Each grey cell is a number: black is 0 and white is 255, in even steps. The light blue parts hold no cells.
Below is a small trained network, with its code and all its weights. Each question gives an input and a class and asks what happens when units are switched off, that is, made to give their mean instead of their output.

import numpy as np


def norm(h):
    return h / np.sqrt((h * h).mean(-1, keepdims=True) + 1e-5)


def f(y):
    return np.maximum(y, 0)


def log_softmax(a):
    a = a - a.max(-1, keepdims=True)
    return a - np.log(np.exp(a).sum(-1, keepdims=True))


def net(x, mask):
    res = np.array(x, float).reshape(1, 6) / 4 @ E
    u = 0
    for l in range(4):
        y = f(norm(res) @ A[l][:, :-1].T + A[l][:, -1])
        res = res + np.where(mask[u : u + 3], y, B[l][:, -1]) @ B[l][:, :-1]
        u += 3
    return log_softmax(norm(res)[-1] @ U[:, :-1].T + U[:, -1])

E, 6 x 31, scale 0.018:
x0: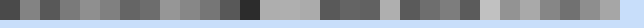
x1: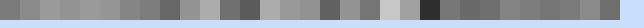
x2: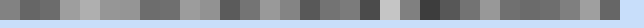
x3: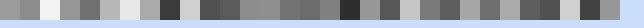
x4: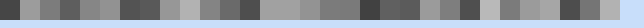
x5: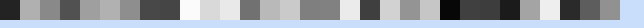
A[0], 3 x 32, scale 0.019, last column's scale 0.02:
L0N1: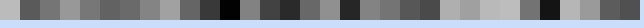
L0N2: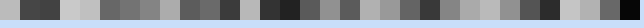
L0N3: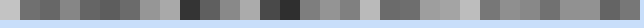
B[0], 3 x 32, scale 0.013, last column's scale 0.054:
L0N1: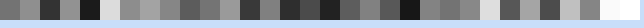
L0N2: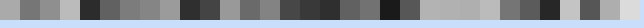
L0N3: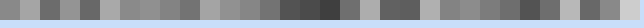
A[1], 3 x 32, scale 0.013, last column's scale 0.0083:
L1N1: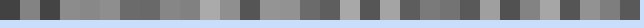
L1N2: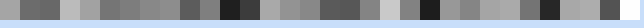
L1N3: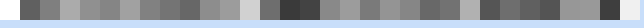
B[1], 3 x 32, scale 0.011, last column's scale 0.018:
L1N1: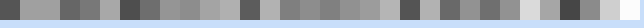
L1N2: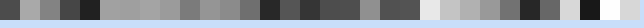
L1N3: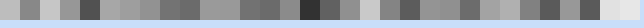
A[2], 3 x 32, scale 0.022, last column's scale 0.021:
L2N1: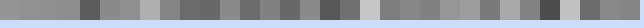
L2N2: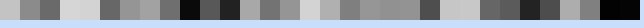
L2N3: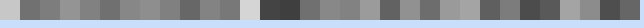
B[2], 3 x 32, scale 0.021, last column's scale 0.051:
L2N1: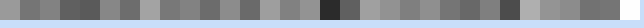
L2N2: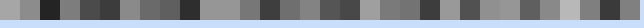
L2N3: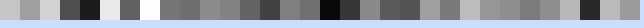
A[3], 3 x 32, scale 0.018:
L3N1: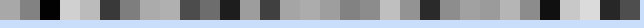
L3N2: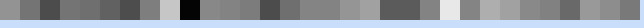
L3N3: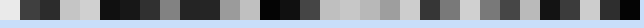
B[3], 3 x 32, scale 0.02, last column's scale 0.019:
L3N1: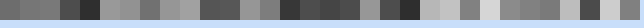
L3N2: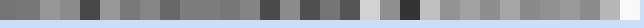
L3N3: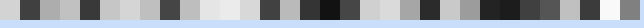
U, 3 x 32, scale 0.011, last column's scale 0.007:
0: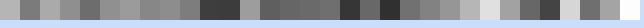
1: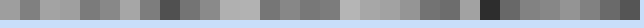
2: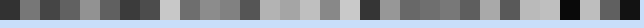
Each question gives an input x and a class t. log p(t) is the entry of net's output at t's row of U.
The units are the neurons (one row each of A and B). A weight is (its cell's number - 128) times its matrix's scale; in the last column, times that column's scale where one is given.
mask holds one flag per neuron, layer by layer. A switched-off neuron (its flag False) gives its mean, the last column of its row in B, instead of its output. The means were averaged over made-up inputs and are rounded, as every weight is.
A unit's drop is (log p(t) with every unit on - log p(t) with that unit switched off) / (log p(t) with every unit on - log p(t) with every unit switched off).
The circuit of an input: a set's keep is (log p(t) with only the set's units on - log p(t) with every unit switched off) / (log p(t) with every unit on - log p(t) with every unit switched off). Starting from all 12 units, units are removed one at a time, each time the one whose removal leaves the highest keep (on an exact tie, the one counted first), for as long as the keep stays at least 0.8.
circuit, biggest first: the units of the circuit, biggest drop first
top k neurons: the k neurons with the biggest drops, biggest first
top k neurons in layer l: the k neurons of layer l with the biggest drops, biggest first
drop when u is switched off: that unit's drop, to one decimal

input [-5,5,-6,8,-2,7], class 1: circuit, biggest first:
L0N2, L0N1
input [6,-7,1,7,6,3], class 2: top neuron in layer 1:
L1N2
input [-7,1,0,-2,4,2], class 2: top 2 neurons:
L0N2, L0N3
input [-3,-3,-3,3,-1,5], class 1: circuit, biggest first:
L0N2, L0N1, L2N3
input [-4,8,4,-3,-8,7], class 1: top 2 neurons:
L0N2, L0N1
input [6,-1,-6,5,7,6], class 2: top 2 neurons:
L0N2, L0N1
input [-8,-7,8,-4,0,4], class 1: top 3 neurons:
L0N2, L0N1, L1N3
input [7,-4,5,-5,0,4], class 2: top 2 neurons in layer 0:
L0N2, L0N1
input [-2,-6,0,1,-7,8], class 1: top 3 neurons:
L0N2, L0N1, L0N3
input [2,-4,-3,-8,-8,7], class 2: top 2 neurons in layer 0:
L0N2, L0N3
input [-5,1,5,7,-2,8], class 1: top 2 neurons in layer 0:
L0N2, L0N1
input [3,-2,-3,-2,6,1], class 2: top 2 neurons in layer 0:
L0N2, L0N1
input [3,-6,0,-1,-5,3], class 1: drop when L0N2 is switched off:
0.8
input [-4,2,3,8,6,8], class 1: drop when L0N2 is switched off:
0.5
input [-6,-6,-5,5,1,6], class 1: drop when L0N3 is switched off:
0.4
